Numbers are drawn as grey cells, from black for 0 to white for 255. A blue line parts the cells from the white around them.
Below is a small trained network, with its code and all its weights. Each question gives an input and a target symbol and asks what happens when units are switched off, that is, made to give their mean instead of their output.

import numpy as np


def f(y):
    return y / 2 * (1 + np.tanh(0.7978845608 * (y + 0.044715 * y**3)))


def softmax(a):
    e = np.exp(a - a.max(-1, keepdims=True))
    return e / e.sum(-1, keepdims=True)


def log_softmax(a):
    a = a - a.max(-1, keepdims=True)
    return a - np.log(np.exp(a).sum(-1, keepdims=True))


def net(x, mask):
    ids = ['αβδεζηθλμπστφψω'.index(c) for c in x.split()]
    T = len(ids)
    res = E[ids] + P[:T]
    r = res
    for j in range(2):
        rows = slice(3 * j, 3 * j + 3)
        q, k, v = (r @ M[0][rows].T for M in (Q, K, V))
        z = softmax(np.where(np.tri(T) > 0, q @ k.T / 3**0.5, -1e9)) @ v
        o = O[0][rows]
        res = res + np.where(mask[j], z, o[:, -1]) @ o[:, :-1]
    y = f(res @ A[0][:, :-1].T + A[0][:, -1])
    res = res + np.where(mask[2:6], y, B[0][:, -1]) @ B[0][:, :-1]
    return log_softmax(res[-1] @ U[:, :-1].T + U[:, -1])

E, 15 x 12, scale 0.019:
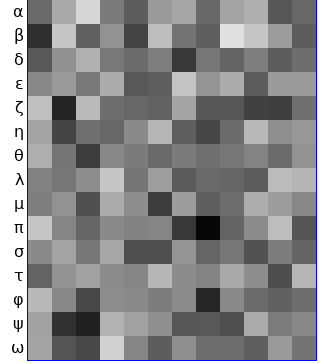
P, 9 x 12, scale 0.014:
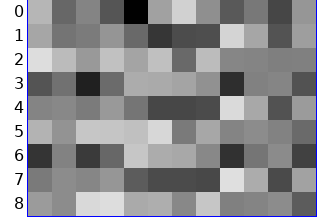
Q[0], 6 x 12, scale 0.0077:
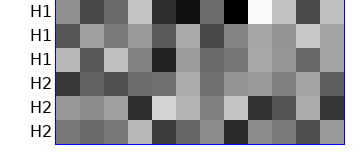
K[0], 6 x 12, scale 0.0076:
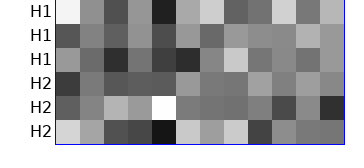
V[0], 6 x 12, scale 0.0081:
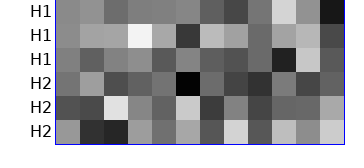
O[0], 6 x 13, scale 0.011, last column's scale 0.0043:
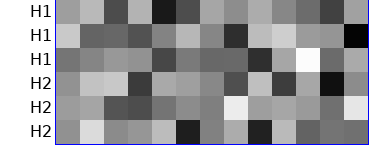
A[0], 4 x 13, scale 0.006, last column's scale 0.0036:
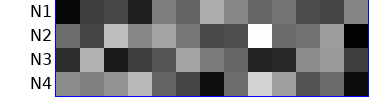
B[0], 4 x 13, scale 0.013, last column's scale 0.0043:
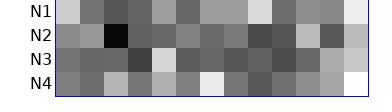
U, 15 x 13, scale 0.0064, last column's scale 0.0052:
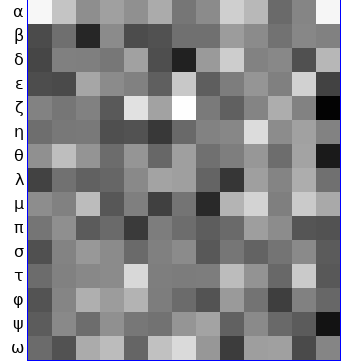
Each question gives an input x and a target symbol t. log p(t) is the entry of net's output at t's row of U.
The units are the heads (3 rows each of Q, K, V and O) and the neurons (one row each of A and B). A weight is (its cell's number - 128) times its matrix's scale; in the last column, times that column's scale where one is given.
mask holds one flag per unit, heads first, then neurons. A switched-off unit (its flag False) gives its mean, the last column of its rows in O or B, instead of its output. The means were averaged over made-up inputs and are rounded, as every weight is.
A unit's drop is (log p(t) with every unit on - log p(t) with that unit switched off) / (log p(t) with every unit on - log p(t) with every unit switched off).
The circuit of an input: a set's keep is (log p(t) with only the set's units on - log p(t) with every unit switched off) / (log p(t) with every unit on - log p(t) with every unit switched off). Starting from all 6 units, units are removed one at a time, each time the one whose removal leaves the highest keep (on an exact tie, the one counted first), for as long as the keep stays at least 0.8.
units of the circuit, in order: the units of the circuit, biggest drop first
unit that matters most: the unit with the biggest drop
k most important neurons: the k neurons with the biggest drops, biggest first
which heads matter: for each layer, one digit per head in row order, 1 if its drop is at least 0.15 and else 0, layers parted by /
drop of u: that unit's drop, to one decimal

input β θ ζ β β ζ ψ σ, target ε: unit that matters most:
N4
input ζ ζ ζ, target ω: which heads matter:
10
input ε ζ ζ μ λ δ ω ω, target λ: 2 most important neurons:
(N2, N1)
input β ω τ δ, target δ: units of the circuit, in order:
(N4, H2, N1)
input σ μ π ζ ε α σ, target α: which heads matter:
10
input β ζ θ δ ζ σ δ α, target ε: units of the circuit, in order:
(N4, H2)
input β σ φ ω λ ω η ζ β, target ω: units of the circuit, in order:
(H2, N1, N3)
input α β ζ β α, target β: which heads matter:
11
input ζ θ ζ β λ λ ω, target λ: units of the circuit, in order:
(H1, H2, N1)
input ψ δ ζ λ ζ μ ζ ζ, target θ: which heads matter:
01
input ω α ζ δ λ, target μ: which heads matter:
11
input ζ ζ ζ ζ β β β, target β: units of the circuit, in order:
(H1, H2)
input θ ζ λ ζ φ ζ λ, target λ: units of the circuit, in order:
(N3, H1, N1)
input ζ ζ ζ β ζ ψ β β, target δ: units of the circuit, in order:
(H1, H2)
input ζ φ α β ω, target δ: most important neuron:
(N4)
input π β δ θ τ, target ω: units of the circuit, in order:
(H1, N4)
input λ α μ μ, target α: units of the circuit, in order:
(H1, N1)
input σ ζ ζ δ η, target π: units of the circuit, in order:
(N2, H2)
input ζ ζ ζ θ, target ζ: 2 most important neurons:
(N3, N1)
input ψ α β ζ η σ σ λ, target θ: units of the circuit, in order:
(H2)
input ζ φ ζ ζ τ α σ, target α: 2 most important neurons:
(N1, N4)
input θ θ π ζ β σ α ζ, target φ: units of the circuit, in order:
(H2, H1)
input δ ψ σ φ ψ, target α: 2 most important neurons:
(N3, N2)
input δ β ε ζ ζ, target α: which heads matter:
01
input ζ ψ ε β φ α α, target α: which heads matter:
10
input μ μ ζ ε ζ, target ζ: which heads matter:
11
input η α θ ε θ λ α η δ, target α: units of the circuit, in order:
(H1)
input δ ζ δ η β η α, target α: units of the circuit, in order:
(H1, N1)
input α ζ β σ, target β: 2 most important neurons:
(N4, N1)
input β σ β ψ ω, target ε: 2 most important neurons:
(N4, N2)
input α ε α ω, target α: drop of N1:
0.1
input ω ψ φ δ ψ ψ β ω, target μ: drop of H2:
0.4
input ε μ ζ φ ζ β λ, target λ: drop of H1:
0.2
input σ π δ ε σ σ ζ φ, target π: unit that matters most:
N2
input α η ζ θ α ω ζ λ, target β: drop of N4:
-0.2
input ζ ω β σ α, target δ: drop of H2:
0.6
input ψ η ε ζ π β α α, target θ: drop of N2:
0.0
